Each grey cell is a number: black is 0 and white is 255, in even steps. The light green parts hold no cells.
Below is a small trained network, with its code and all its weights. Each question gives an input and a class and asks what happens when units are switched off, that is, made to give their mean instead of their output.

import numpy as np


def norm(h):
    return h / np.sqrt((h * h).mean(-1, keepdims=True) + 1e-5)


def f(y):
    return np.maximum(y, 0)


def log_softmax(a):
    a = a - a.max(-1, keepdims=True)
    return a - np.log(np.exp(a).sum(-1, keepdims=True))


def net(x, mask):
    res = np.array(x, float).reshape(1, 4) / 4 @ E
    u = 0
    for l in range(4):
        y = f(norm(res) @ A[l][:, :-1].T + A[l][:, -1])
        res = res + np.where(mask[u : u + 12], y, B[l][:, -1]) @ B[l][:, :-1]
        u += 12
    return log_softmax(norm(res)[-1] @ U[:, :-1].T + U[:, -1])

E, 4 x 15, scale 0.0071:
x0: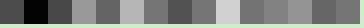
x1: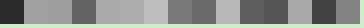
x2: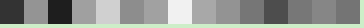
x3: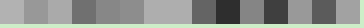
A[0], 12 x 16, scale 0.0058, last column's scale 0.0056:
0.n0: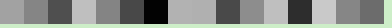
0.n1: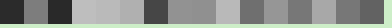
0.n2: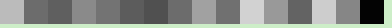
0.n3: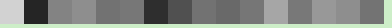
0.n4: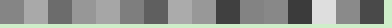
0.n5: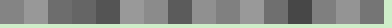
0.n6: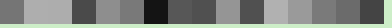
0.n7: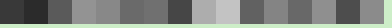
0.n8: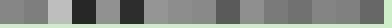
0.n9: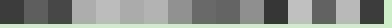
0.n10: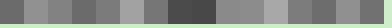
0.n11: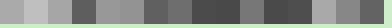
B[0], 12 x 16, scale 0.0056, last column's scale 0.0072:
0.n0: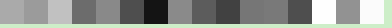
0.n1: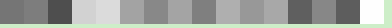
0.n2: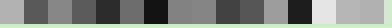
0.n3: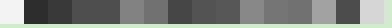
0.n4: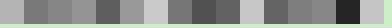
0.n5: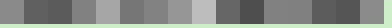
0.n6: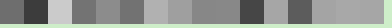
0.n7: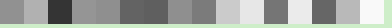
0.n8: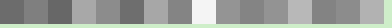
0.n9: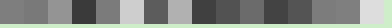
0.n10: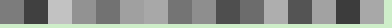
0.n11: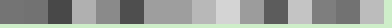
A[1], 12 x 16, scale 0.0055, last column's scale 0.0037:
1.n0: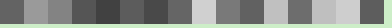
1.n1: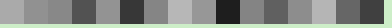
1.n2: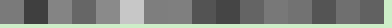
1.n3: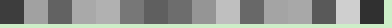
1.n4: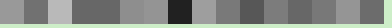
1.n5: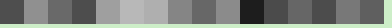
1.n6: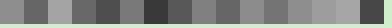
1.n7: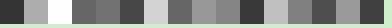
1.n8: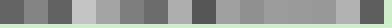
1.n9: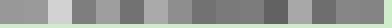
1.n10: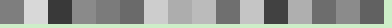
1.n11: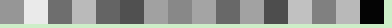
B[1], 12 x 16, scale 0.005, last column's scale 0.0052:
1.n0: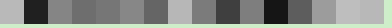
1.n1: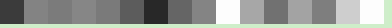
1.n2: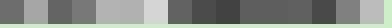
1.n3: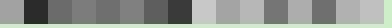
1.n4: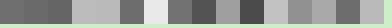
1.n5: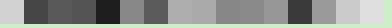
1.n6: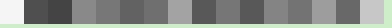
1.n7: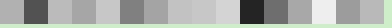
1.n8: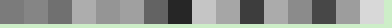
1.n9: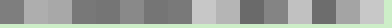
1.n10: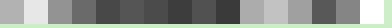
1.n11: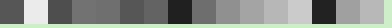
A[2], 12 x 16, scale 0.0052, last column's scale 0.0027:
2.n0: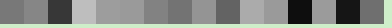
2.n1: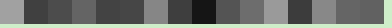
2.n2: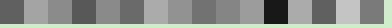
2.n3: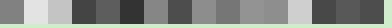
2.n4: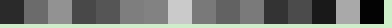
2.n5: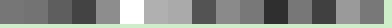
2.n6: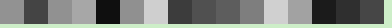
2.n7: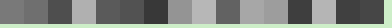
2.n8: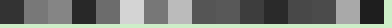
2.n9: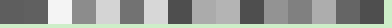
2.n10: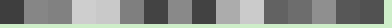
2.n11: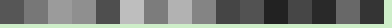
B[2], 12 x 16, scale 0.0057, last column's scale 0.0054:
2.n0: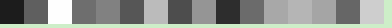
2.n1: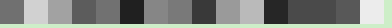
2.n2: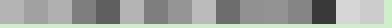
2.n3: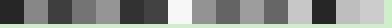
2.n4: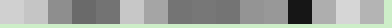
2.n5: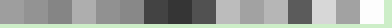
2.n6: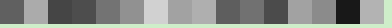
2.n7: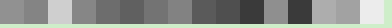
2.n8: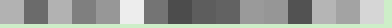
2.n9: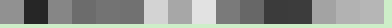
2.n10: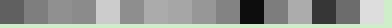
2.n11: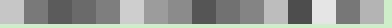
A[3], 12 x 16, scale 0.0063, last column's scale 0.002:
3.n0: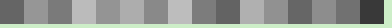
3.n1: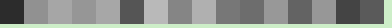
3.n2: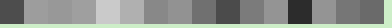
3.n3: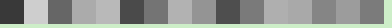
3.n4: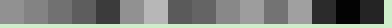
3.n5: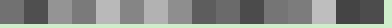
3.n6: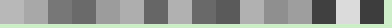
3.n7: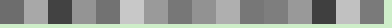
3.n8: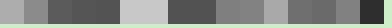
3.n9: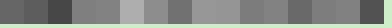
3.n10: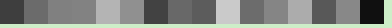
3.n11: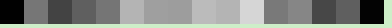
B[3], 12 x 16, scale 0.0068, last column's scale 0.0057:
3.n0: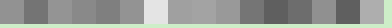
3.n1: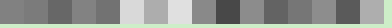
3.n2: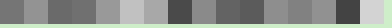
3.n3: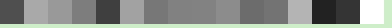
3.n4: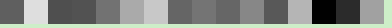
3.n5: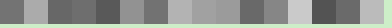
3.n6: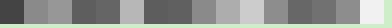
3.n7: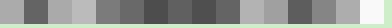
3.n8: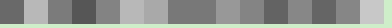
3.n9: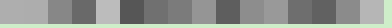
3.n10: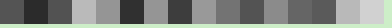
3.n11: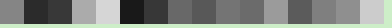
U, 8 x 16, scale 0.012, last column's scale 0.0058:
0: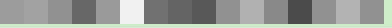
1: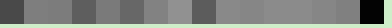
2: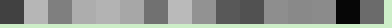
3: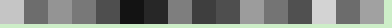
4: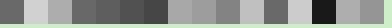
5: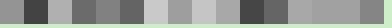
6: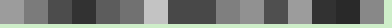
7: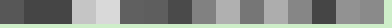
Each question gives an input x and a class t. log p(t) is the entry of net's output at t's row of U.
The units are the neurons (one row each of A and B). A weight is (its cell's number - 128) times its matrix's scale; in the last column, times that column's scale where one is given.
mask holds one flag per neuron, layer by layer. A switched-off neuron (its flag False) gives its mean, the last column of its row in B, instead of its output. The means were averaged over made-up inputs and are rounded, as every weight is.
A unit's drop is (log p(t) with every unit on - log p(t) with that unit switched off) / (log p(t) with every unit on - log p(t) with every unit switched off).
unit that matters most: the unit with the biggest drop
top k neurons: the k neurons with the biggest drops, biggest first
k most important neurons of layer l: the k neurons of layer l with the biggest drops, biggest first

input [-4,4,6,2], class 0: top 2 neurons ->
0.n9; 0.n7
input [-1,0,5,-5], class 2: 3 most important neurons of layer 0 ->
0.n1; 0.n0; 0.n4
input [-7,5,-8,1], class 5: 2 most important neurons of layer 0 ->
0.n7; 0.n6
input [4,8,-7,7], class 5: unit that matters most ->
1.n7
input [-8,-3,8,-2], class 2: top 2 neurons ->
0.n7; 0.n0
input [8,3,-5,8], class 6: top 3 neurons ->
2.n6; 1.n4; 3.n4
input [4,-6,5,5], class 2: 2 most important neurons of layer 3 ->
3.n2; 3.n5
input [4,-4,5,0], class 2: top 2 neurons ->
0.n0; 2.n0
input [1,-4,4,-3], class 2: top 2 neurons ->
0.n1; 2.n10
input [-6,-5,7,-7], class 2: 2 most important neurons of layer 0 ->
0.n1; 0.n3
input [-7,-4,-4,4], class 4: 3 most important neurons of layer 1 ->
1.n11; 1.n1; 1.n5
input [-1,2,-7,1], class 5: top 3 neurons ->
0.n6; 1.n7; 2.n9
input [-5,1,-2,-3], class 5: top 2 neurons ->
0.n6; 0.n7
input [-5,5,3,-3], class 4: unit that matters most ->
1.n10
